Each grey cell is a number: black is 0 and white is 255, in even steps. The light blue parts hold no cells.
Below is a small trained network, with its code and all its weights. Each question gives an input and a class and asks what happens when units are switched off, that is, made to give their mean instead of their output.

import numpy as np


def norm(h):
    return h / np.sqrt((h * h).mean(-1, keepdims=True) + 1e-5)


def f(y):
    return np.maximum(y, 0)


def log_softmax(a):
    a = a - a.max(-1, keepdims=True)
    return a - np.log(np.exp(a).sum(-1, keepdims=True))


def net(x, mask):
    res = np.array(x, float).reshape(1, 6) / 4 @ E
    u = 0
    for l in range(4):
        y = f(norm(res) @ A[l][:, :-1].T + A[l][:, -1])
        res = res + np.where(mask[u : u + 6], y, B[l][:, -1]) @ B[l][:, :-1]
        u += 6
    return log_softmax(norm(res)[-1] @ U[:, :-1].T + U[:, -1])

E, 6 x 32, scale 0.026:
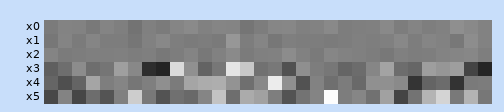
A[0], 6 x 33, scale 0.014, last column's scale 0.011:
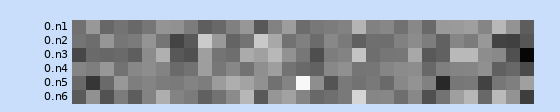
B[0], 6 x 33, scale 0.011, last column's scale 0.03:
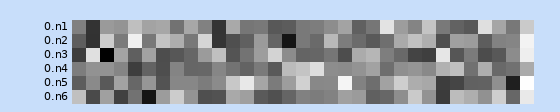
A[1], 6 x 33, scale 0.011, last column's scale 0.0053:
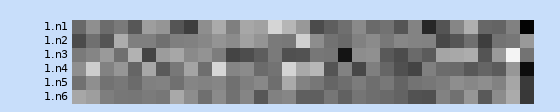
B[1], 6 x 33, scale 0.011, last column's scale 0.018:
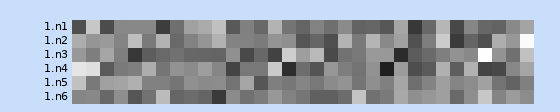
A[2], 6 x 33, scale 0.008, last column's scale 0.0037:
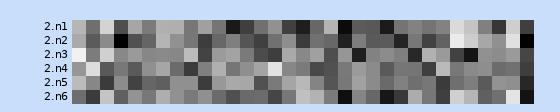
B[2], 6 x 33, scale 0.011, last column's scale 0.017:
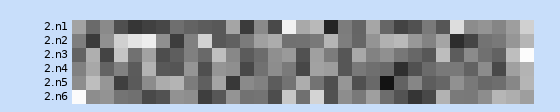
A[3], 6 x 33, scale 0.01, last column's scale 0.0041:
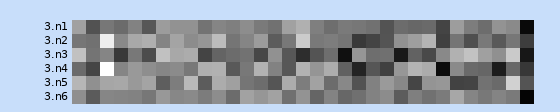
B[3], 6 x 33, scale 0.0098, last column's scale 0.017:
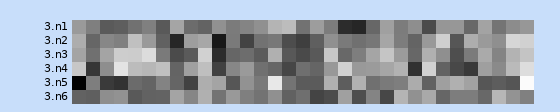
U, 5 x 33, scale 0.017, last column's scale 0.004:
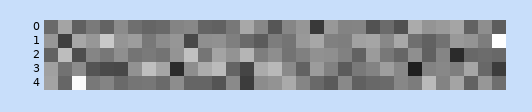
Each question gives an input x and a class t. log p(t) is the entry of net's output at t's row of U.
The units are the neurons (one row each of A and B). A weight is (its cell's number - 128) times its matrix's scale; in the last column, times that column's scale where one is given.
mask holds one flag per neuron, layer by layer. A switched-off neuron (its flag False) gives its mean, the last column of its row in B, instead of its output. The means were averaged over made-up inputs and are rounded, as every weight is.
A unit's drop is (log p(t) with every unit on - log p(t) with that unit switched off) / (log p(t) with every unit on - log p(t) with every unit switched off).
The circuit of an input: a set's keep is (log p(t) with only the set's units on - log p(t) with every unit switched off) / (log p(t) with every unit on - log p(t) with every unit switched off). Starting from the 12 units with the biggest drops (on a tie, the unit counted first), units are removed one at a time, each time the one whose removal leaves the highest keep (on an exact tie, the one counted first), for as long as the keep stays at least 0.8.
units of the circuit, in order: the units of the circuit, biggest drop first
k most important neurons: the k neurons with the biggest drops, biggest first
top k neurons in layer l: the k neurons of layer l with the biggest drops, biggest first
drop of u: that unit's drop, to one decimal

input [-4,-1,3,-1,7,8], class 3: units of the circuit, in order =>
(0.n6)
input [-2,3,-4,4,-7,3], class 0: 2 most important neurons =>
(0.n3; 0.n5)
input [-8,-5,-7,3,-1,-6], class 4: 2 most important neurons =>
(0.n5; 2.n1)
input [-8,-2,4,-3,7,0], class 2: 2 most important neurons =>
(0.n2; 0.n6)
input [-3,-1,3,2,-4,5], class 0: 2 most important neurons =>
(0.n3; 0.n5)
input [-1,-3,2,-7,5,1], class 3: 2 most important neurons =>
(0.n3; 0.n2)
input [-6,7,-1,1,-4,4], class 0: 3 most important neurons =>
(0.n3; 0.n2; 0.n5)
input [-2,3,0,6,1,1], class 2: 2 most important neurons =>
(0.n3; 0.n1)
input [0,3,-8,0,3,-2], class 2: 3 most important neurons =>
(0.n2; 0.n6; 1.n2)
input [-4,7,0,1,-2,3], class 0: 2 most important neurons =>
(0.n3; 0.n5)
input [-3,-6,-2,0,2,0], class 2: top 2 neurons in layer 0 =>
(0.n2; 0.n6)
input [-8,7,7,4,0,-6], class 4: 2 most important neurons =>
(0.n5; 2.n1)
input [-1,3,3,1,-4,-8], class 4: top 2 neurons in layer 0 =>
(0.n5; 0.n3)
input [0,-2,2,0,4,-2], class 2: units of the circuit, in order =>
(0.n1)
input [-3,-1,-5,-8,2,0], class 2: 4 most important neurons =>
(0.n2; 2.n3; 3.n5; 0.n6)
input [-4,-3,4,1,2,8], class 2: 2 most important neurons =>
(0.n3; 0.n2)
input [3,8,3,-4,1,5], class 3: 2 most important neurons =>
(0.n6; 0.n2)
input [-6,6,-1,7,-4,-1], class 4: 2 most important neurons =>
(0.n2; 0.n5)
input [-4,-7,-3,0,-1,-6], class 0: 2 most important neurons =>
(0.n5; 0.n2)
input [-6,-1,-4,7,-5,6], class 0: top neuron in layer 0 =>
(0.n3)
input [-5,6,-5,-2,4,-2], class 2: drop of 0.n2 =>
0.4
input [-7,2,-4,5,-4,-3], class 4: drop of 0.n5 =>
0.5
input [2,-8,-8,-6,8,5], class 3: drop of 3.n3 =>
0.0
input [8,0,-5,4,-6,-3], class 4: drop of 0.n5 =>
0.6
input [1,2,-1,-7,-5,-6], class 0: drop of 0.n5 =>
0.3
